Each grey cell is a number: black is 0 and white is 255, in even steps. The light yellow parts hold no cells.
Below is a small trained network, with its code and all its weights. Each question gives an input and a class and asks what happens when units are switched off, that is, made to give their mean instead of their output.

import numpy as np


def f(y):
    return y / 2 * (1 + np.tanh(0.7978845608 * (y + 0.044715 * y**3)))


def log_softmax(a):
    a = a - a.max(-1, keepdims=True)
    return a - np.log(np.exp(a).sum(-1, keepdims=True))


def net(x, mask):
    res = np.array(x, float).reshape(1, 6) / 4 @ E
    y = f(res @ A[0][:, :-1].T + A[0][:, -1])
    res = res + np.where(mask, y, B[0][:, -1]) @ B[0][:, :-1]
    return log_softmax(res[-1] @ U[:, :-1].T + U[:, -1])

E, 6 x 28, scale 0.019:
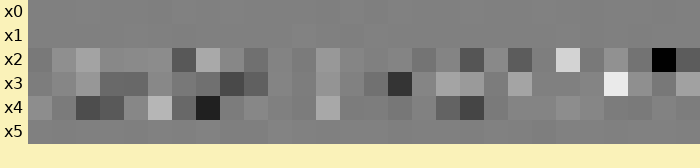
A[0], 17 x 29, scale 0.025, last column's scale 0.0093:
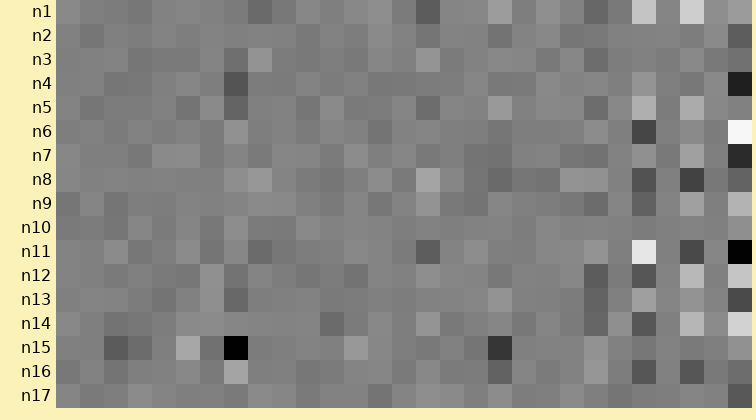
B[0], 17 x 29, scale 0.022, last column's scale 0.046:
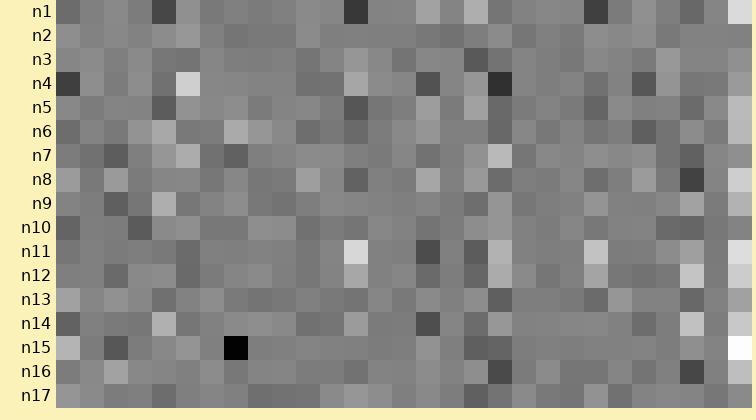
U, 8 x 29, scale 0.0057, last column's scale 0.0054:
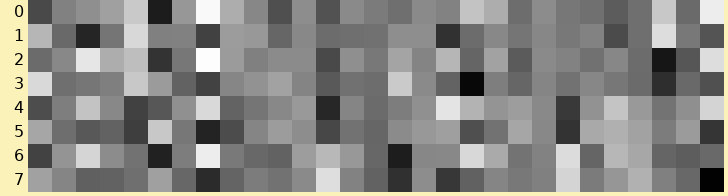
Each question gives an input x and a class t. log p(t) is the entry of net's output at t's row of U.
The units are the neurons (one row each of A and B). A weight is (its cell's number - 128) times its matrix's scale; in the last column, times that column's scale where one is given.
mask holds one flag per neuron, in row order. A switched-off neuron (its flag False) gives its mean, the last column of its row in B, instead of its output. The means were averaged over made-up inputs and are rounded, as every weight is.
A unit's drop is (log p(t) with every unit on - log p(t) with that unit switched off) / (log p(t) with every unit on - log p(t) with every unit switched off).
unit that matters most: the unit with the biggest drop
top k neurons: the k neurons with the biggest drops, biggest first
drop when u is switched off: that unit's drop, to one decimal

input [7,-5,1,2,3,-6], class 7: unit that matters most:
n1
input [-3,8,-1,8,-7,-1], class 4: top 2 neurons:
n1; n15
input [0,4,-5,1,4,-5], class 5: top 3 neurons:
n1; n5; n11
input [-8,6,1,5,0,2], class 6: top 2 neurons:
n15; n11
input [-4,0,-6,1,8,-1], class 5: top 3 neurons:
n1; n5; n11
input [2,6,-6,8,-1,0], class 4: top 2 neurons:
n15; n1
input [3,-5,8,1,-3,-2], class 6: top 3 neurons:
n11; n15; n1
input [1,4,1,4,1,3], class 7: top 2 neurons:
n11; n8
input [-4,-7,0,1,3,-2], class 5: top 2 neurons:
n11; n12
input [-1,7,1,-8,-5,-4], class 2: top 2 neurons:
n15; n8
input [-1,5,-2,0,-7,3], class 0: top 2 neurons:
n15; n8
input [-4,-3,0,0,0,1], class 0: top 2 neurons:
n15; n1
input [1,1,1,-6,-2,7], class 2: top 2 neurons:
n15; n8
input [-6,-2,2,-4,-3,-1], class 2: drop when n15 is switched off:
1.0
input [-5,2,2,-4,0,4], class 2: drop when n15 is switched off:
1.0
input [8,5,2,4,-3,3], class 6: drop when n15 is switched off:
0.9
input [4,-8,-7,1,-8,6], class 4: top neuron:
n1
